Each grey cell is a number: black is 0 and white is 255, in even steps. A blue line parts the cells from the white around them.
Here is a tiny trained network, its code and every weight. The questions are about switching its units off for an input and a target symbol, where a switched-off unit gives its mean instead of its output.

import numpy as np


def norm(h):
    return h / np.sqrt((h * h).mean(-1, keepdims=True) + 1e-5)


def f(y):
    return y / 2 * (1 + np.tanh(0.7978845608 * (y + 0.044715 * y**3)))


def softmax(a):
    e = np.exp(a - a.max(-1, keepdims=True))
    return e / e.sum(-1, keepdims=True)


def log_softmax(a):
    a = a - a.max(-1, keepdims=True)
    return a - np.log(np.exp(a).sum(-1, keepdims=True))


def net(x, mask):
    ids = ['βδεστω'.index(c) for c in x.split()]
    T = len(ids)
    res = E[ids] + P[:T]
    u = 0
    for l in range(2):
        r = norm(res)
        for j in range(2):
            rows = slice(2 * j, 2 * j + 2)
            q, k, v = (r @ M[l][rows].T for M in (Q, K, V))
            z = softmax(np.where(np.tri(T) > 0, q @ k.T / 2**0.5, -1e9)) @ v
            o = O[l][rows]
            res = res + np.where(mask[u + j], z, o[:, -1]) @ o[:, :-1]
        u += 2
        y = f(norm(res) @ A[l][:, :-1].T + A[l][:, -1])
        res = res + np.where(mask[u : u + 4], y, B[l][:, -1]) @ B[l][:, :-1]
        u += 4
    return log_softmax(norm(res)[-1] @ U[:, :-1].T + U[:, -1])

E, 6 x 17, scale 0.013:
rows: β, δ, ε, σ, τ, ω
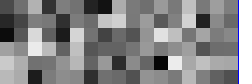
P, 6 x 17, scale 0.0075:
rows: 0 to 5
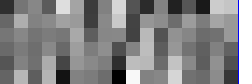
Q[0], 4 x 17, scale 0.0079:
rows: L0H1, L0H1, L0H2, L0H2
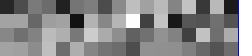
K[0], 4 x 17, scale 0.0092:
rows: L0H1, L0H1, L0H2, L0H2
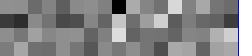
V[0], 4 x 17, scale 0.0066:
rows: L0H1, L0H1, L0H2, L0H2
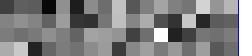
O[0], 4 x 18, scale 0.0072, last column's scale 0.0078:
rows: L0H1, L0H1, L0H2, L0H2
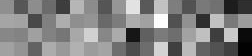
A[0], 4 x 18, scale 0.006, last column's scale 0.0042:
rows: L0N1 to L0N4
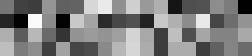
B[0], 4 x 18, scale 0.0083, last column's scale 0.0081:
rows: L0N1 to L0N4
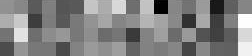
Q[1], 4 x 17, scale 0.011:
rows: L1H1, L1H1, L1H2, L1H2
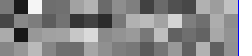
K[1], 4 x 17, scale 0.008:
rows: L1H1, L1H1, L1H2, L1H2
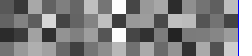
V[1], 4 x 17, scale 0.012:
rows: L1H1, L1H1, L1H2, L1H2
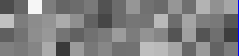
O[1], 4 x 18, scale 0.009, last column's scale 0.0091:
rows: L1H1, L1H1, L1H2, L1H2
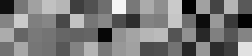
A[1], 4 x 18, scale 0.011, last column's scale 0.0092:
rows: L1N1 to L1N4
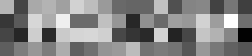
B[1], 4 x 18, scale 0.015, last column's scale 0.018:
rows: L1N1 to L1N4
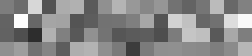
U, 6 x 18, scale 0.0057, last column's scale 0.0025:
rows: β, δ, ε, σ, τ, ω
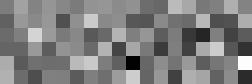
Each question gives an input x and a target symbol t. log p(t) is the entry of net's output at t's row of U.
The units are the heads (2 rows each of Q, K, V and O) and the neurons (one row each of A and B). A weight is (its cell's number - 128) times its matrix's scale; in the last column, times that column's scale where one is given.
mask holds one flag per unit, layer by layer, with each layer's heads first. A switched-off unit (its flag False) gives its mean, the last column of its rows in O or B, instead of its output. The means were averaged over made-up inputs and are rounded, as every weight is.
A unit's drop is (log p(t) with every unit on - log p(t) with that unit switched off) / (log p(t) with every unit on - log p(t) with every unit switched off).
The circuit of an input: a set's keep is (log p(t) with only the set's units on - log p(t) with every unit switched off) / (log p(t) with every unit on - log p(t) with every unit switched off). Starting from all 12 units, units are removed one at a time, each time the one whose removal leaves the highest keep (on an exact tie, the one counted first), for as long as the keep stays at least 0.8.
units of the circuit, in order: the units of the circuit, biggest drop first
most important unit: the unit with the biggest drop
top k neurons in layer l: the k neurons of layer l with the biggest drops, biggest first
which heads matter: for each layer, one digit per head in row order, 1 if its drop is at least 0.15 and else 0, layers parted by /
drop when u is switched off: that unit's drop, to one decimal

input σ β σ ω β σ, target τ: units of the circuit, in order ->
(L0H2 L1H1)
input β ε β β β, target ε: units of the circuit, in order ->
(L0H1 L1H1 L1N2)
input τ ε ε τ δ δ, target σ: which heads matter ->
11 / 10
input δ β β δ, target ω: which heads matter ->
00 / 10
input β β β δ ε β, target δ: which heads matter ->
00 / 00
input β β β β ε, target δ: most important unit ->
L0N2
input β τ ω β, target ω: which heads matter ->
11 / 01
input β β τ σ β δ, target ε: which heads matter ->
11 / 01
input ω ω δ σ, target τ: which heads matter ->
11 / 10
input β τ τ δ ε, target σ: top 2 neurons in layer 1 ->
(L1N2 L1N4)
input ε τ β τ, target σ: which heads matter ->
11 / 00
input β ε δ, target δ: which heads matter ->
10 / 00
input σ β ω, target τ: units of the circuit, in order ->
(L1H1 L0H2)
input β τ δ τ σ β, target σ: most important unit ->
L0H2
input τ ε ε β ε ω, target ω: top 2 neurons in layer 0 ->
(L0N4 L0N3)
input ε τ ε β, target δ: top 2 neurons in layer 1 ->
(L1N2 L1N4)
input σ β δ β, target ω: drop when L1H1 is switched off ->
0.4
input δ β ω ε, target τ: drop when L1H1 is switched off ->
0.5
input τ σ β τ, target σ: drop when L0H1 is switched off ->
0.1
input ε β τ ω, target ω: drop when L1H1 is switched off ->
0.2
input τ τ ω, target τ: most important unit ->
L0H2
